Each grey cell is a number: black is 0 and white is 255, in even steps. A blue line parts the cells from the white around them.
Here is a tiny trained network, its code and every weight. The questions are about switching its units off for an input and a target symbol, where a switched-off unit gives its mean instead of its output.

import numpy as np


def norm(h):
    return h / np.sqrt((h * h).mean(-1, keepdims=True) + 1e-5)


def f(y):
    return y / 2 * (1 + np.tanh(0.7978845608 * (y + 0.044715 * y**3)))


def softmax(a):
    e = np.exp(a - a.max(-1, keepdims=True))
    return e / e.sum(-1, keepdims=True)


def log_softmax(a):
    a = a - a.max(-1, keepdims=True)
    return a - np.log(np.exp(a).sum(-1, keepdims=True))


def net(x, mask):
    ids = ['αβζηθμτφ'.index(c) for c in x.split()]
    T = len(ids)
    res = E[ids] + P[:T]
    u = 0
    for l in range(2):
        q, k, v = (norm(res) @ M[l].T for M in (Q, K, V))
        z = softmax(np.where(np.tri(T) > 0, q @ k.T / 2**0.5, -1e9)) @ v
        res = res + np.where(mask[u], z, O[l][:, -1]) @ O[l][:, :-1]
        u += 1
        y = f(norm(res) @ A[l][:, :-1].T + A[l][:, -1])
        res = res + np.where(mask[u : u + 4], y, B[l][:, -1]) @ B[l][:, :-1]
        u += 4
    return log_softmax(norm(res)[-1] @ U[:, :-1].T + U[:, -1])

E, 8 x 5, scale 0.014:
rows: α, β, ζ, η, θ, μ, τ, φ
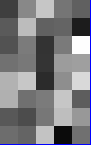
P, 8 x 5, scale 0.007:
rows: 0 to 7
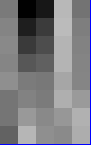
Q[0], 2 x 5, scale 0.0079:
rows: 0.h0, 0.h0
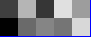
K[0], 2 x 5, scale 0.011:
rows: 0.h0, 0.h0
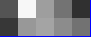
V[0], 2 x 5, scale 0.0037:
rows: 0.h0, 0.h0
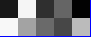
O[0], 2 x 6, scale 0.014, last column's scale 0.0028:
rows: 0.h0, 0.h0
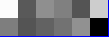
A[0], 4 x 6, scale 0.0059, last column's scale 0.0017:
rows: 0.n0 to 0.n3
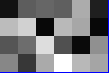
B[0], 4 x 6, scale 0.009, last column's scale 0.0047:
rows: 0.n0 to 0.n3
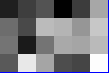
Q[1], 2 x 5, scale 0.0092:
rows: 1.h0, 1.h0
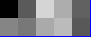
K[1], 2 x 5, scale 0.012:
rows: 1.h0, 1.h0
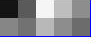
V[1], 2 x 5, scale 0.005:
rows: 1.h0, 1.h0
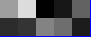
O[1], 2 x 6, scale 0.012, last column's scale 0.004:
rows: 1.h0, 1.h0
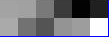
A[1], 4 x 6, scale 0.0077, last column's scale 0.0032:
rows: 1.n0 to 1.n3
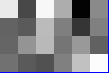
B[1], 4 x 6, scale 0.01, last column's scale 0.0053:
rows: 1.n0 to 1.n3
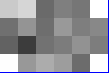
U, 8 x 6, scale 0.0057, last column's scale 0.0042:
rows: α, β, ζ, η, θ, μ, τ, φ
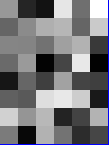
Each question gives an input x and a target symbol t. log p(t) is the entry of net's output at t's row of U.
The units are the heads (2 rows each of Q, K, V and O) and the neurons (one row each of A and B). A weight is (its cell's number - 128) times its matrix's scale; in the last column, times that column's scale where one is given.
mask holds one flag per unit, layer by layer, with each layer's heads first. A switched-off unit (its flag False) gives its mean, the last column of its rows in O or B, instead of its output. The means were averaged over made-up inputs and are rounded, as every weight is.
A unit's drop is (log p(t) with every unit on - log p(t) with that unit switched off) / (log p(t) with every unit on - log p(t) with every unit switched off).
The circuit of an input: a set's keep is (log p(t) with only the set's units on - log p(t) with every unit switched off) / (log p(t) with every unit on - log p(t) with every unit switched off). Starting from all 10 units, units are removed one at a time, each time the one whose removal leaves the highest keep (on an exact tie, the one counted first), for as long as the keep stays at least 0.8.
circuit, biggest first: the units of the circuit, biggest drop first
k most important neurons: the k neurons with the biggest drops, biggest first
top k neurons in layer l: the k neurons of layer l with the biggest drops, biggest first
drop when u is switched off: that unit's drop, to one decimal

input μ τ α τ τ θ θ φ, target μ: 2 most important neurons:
0.n2, 1.n3
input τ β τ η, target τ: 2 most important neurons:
1.n0, 0.n2
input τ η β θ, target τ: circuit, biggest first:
1.h0
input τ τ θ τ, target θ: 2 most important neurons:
0.n3, 0.n0
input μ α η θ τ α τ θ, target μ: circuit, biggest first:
0.n1, 1.h0, 1.n0
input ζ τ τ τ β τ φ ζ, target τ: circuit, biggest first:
0.h0, 1.h0
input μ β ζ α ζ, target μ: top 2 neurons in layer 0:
0.n1, 0.n0
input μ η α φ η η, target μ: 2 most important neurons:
0.n1, 1.n0
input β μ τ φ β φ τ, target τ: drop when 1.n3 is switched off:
0.0
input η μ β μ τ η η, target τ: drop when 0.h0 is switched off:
1.5
